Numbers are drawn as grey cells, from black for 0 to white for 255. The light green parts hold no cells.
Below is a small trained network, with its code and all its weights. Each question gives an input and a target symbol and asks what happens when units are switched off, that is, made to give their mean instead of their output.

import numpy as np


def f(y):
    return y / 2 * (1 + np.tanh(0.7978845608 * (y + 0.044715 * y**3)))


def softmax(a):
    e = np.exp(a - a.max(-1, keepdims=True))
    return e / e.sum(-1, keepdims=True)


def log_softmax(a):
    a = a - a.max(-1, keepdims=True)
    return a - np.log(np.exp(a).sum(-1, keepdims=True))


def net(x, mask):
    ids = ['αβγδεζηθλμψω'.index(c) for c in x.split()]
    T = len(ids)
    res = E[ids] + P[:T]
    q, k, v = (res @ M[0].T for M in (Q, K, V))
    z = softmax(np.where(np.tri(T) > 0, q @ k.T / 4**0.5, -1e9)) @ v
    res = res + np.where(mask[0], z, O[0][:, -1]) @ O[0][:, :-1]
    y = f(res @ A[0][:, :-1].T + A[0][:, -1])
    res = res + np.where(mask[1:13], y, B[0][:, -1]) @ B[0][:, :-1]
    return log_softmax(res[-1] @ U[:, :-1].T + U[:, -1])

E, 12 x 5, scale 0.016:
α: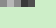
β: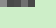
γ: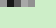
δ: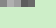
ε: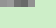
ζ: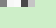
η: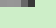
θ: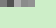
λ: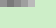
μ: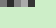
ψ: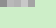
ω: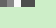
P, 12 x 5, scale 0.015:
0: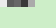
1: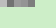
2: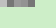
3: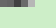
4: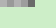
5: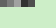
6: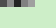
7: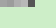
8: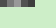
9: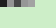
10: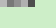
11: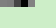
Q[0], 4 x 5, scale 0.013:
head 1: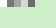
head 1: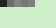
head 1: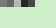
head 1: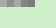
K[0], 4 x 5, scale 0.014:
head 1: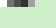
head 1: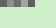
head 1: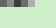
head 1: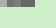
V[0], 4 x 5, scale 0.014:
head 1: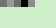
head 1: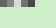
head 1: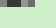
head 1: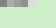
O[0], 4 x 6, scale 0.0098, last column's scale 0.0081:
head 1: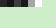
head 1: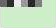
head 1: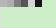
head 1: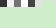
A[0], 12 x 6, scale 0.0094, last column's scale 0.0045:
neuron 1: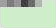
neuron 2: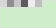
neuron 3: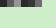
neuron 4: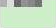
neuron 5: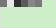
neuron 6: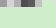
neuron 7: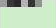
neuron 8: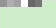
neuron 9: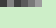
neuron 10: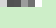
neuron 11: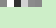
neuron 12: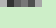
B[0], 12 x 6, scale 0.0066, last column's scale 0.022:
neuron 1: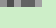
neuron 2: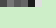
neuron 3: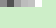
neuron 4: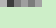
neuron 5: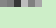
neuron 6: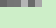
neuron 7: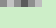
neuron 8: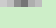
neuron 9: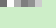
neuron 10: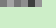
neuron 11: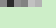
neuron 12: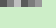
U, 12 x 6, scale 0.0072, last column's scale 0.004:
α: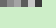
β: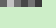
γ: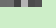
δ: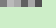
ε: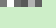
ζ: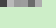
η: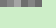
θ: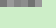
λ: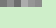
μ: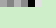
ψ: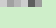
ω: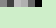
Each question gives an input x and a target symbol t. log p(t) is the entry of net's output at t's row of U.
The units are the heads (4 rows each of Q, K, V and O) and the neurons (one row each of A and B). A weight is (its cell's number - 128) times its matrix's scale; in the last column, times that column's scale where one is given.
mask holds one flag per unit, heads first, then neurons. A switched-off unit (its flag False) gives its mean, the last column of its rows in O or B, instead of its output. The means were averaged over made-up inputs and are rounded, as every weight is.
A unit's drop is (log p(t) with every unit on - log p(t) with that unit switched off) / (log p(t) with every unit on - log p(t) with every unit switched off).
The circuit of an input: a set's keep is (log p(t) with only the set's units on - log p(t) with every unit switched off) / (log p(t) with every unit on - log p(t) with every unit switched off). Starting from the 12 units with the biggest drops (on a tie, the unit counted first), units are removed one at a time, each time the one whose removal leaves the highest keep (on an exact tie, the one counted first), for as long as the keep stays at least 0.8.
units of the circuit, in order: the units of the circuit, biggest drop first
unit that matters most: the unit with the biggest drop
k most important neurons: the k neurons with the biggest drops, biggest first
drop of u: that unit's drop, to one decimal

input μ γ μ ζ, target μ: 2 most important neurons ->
neuron 2; neuron 3
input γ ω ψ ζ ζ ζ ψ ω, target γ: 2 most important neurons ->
neuron 2; neuron 5
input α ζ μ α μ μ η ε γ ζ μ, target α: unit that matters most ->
head 1
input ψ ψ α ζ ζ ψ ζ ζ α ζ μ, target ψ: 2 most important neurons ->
neuron 8; neuron 2
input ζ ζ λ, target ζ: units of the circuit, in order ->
head 1; neuron 9
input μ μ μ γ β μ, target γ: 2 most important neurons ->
neuron 2; neuron 5
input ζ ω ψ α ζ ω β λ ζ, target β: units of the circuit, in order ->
head 1; neuron 2; neuron 3
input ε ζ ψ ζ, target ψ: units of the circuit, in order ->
head 1; neuron 8
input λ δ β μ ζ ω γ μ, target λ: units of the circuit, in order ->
head 1; neuron 11
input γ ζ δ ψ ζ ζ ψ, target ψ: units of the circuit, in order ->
head 1; neuron 8; neuron 2
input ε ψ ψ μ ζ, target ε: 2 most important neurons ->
neuron 3; neuron 9
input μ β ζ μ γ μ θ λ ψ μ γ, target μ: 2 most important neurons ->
neuron 2; neuron 10
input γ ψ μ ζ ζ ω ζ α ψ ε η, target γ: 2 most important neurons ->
neuron 2; neuron 5
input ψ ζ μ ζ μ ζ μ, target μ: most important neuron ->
neuron 3
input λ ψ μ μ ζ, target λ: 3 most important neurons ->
neuron 11; neuron 5; neuron 4
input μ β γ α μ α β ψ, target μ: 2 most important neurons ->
neuron 2; neuron 3
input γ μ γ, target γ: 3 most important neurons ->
neuron 2; neuron 5; neuron 9
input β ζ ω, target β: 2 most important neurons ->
neuron 2; neuron 3
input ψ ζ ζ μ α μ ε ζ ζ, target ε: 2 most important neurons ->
neuron 3; neuron 11
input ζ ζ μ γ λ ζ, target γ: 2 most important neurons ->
neuron 2; neuron 5
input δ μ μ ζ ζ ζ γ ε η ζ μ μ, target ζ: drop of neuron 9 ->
0.1
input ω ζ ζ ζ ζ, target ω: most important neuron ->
neuron 3
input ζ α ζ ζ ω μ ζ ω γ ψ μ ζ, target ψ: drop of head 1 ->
0.9
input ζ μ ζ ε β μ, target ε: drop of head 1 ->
0.7
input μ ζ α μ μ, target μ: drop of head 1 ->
1.1
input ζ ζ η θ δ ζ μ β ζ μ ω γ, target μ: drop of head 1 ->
1.4
